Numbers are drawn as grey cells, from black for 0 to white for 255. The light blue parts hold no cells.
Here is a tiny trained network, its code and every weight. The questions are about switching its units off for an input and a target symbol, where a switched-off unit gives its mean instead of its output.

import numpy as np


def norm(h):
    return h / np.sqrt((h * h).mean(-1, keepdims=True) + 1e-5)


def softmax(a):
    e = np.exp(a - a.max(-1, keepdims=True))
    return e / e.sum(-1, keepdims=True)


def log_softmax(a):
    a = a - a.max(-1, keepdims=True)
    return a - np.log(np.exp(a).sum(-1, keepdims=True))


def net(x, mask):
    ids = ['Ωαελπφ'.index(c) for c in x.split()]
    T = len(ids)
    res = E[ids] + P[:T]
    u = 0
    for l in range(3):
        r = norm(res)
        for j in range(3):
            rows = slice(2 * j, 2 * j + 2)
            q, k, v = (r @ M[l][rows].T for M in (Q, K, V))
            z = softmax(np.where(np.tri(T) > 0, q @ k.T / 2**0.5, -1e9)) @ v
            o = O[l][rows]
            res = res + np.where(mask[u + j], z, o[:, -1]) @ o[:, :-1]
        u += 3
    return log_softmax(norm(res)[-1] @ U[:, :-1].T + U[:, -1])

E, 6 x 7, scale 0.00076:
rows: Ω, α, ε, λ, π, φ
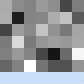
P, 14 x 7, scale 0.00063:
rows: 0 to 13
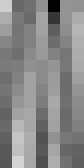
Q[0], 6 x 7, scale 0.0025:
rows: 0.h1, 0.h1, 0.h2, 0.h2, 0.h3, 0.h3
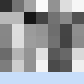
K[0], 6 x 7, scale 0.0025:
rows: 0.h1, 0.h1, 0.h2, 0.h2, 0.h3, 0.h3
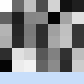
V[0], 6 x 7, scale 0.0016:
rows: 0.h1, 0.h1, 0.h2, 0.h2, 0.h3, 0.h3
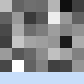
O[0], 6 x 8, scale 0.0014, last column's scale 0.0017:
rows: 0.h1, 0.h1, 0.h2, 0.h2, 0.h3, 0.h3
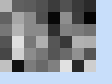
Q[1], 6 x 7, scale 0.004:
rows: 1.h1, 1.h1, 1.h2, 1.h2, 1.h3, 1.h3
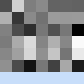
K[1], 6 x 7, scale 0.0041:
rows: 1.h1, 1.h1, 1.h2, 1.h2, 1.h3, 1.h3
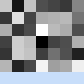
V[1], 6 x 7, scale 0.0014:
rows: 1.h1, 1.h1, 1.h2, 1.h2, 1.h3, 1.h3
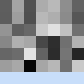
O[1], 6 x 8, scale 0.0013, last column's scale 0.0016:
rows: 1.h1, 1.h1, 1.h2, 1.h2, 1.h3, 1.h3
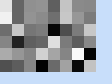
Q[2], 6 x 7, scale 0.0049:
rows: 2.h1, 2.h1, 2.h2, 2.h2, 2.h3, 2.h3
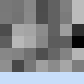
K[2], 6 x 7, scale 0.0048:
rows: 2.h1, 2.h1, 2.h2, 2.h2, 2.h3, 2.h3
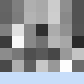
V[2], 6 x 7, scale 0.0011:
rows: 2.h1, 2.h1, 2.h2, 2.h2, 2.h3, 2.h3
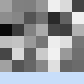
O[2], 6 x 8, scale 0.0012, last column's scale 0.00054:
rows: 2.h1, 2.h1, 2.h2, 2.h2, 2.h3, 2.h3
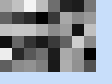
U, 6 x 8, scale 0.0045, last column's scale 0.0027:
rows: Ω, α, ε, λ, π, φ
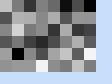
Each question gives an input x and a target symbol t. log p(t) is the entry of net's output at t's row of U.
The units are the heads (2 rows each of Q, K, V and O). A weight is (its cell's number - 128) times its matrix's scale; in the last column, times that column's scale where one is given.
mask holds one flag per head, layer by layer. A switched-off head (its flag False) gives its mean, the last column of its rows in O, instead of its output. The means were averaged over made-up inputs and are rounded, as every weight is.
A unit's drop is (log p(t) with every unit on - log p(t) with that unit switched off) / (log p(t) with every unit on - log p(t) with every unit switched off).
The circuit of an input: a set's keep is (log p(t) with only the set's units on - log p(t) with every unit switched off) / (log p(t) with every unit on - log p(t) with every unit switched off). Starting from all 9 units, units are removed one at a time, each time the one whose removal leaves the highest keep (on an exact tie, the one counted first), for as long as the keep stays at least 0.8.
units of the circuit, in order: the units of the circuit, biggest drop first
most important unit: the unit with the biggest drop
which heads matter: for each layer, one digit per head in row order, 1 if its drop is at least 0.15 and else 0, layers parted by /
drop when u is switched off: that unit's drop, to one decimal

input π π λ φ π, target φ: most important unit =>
2.h2
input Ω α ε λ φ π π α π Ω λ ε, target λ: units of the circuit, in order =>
(2.h2 0.h1)
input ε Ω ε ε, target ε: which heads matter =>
000 / 011 / 010
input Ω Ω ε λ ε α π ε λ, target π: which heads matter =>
000 / 010 / 000
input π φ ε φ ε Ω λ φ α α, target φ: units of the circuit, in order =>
(0.h3 1.h3)
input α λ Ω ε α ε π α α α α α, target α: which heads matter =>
001 / 000 / 000
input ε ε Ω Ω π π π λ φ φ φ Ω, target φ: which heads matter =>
000 / 001 / 000
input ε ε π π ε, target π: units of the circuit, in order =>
(2.h1 1.h2)
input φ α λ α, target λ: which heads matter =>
101 / 011 / 010
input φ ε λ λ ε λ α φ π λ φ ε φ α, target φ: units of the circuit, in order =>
(1.h3 0.h3)
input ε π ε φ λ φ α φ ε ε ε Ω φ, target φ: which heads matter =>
000 / 001 / 000
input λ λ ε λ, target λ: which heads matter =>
000 / 010 / 010
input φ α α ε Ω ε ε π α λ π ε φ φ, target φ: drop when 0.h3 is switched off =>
0.0
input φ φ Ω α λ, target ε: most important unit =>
0.h1
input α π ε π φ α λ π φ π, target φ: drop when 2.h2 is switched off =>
0.1
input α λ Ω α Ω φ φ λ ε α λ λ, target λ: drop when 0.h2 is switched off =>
0.3
